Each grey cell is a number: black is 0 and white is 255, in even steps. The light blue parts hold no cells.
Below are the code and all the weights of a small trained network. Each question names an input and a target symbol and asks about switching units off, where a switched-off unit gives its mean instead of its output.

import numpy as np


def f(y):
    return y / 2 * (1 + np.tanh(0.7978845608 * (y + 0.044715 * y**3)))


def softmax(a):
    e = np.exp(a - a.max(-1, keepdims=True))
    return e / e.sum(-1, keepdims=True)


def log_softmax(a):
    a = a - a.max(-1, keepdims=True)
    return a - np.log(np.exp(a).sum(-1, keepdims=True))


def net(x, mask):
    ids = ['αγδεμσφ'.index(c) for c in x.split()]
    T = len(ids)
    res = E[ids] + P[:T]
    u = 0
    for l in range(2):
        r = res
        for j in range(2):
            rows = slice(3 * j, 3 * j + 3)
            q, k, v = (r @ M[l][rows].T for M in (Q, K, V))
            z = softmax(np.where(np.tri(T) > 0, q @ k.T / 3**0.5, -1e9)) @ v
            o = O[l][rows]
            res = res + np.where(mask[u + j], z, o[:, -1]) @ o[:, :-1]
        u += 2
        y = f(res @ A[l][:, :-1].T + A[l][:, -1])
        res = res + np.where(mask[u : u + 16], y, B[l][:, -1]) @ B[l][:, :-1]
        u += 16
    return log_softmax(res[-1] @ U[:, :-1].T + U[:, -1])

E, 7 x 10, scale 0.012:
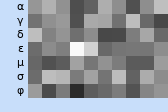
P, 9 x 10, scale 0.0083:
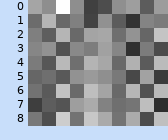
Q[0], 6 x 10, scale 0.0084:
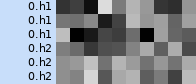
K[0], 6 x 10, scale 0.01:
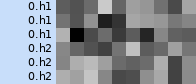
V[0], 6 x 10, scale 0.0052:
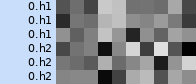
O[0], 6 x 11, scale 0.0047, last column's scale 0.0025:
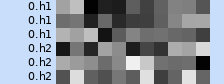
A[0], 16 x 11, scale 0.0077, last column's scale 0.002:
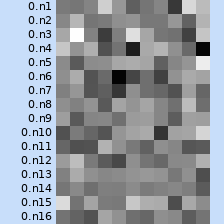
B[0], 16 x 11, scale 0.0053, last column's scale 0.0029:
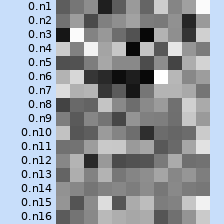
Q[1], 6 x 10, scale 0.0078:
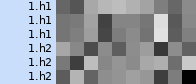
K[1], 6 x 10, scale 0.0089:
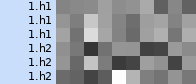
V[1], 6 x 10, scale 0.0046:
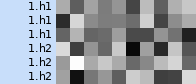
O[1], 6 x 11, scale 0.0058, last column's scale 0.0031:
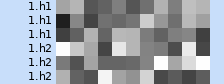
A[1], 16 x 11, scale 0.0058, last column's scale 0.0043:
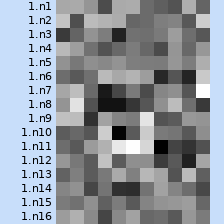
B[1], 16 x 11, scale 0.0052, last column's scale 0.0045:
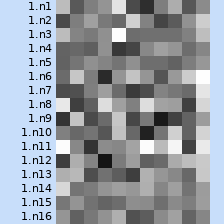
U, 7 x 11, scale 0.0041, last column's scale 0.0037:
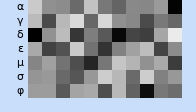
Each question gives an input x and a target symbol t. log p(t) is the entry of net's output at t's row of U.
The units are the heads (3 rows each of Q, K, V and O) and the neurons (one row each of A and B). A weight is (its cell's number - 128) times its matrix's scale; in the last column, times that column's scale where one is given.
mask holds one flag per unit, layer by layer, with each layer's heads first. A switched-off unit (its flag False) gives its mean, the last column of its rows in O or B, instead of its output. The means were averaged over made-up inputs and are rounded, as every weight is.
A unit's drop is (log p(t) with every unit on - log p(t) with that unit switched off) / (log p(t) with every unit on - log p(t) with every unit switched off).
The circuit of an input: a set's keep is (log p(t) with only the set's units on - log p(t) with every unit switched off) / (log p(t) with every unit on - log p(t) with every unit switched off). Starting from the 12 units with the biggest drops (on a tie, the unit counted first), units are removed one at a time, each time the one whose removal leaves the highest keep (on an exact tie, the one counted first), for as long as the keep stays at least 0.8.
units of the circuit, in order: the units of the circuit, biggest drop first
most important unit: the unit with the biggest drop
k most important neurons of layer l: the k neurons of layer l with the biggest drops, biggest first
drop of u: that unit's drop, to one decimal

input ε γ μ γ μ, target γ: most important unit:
0.h2
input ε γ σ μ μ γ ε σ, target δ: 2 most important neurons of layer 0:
[0.n15; 0.n3]
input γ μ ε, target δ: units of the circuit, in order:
[1.n11; 1.n8; 0.n1]
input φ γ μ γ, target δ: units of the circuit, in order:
[0.n3; 1.h2; 1.n11]
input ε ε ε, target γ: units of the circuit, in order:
[0.h2; 0.n15; 1.n2]
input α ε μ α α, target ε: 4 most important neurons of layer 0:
[0.n15; 0.n3; 0.n8; 0.n13]
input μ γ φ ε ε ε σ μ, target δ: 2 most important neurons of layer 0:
[0.n6; 0.n7]
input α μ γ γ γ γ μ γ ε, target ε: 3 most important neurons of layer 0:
[0.n3; 0.n1; 0.n15]
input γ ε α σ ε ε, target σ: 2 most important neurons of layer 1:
[1.n11; 1.n6]
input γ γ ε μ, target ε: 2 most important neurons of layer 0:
[0.n6; 0.n7]
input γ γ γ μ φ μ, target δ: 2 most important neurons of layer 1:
[1.n11; 1.n12]
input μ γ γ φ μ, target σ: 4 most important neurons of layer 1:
[1.n11; 1.n6; 1.n12; 1.n10]
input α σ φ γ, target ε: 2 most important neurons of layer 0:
[0.n3; 0.n15]
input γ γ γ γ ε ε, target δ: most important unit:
0.h1
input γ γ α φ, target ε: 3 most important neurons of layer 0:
[0.n6; 0.n7; 0.n11]
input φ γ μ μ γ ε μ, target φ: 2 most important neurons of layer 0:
[0.n4; 0.n15]
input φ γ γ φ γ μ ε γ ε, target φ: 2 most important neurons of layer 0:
[0.n4; 0.n1]
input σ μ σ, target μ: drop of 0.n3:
0.3
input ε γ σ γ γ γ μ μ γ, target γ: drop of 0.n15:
0.3
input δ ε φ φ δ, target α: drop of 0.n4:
0.9
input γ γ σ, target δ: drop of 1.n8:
0.2
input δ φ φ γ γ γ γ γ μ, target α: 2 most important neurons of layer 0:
[0.n4; 0.n1]
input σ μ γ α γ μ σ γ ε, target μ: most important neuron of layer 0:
[0.n4]
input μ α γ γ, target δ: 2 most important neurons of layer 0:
[0.n3; 0.n15]
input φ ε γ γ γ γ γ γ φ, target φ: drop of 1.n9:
0.2
